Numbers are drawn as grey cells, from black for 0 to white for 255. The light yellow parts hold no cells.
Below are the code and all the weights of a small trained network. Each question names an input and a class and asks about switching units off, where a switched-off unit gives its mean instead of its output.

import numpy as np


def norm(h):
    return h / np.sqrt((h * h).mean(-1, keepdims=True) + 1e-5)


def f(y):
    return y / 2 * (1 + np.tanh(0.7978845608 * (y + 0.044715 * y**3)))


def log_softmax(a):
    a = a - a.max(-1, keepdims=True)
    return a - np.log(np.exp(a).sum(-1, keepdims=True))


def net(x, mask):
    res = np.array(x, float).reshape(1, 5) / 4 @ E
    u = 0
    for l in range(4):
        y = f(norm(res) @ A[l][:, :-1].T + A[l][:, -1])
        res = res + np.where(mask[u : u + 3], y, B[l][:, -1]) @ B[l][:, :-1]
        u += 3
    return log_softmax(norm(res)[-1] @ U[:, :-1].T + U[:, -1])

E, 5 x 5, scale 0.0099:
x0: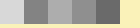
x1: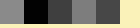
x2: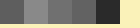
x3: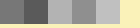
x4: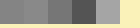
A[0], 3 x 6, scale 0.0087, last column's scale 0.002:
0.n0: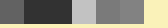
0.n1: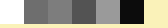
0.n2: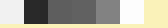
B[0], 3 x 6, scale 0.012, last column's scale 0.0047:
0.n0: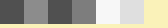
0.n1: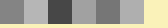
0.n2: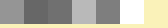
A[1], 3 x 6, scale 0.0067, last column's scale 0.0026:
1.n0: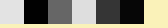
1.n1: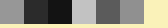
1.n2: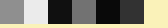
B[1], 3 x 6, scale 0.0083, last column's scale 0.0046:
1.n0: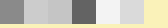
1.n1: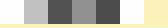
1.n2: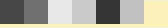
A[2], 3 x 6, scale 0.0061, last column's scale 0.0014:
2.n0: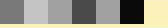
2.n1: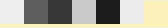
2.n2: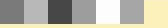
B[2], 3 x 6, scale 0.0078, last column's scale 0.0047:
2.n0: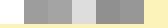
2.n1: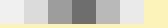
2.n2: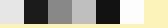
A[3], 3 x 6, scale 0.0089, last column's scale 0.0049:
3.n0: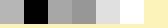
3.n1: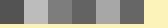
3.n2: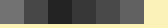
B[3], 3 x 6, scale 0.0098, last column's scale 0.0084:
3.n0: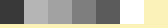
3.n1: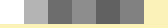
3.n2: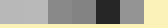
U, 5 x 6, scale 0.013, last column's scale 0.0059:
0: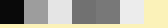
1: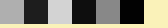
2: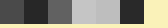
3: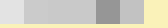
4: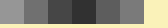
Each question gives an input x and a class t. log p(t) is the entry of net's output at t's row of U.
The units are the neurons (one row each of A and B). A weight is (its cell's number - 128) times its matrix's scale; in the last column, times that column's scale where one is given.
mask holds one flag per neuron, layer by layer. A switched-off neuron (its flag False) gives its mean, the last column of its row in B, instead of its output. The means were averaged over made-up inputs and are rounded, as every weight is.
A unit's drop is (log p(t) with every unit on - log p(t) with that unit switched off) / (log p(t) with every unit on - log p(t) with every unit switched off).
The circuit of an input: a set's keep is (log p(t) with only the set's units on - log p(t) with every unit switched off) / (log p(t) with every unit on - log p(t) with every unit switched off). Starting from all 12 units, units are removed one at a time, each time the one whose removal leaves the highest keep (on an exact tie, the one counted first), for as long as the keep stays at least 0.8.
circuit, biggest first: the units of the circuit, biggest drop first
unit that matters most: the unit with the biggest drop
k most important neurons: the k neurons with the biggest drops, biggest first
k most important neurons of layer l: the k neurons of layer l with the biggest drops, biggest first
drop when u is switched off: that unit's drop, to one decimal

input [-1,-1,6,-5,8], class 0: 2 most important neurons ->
(1.n2, 1.n1)
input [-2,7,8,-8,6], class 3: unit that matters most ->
3.n2
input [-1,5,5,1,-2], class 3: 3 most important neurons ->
(1.n1, 2.n1, 0.n2)
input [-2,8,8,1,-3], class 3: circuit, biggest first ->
(1.n1, 2.n1)
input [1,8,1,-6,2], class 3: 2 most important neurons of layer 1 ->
(1.n1, 1.n0)
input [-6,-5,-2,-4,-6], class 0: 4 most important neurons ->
(2.n1, 0.n0, 1.n1, 1.n0)
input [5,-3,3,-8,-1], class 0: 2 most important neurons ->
(1.n2, 1.n1)
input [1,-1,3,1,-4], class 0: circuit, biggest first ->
(1.n1, 0.n2)
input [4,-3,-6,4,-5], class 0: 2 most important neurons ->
(1.n1, 3.n0)
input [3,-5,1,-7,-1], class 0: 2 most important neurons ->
(1.n2, 1.n1)
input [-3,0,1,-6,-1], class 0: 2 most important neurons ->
(1.n2, 0.n2)
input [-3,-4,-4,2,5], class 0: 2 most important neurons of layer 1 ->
(1.n1, 1.n0)
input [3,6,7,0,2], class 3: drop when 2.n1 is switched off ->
0.1
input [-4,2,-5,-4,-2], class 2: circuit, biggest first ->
(0.n0)
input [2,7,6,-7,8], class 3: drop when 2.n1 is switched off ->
0.3
